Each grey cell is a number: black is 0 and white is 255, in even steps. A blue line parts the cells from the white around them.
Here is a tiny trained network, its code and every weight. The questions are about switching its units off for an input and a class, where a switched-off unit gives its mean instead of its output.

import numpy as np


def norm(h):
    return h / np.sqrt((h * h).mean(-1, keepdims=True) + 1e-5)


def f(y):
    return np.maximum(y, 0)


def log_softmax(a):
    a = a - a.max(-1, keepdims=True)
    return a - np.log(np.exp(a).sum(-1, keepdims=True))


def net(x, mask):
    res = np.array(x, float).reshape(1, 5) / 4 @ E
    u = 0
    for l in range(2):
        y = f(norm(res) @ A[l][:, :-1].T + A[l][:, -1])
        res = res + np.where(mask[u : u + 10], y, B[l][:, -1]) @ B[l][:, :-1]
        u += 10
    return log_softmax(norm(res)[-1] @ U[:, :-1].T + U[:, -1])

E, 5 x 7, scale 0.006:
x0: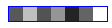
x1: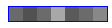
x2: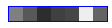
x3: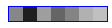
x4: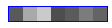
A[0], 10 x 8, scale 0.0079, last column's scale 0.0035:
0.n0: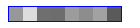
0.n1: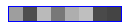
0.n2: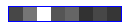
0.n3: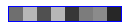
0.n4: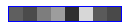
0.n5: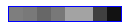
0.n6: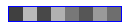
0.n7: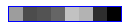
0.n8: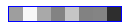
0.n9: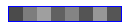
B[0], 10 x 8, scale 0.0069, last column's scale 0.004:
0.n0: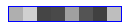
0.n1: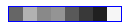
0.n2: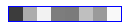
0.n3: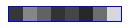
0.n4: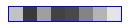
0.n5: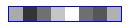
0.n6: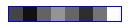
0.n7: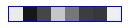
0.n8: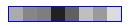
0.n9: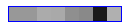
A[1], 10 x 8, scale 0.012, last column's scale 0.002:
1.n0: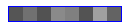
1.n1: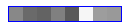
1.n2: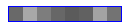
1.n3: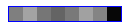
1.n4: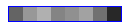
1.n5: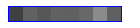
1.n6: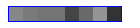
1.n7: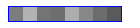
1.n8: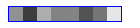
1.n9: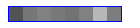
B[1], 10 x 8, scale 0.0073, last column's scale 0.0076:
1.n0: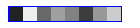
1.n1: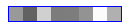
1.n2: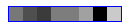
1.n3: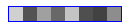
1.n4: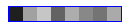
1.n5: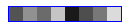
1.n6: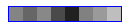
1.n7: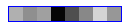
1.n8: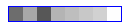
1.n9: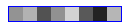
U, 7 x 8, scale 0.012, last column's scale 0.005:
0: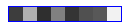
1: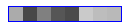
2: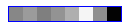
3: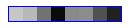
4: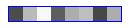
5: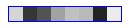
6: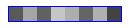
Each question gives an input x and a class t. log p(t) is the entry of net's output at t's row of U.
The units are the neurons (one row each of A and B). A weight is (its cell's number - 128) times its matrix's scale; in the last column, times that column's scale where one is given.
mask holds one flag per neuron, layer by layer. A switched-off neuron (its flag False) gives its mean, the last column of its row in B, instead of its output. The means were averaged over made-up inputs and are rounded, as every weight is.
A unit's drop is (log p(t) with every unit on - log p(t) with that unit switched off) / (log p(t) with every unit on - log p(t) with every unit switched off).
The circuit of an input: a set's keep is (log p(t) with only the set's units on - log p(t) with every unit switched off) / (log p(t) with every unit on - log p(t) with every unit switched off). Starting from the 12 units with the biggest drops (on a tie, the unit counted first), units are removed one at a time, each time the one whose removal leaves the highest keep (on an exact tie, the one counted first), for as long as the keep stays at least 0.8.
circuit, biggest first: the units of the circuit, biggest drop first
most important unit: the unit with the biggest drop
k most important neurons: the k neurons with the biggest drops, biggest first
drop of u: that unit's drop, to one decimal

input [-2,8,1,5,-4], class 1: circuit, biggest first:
(0.n4; 1.n1)
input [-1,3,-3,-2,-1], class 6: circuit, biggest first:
(1.n8)
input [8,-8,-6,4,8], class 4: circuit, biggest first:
(0.n2; 0.n9; 1.n5)
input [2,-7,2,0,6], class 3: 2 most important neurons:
(0.n0; 1.n7)
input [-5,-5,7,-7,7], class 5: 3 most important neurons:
(0.n7; 0.n5; 1.n0)
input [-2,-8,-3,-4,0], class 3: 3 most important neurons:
(0.n8; 0.n0; 1.n7)
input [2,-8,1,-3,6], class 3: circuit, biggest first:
(0.n8; 1.n3)
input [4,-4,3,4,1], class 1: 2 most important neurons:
(1.n1; 0.n6)
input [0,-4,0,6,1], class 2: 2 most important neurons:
(0.n2; 1.n8)
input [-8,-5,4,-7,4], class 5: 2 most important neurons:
(0.n7; 0.n5)
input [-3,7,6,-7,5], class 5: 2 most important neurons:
(0.n5; 1.n0)
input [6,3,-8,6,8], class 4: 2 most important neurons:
(0.n2; 0.n9)
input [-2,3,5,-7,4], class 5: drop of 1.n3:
-0.1
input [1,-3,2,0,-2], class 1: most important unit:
0.n6
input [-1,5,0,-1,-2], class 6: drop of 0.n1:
0.2
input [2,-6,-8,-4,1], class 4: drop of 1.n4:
0.2
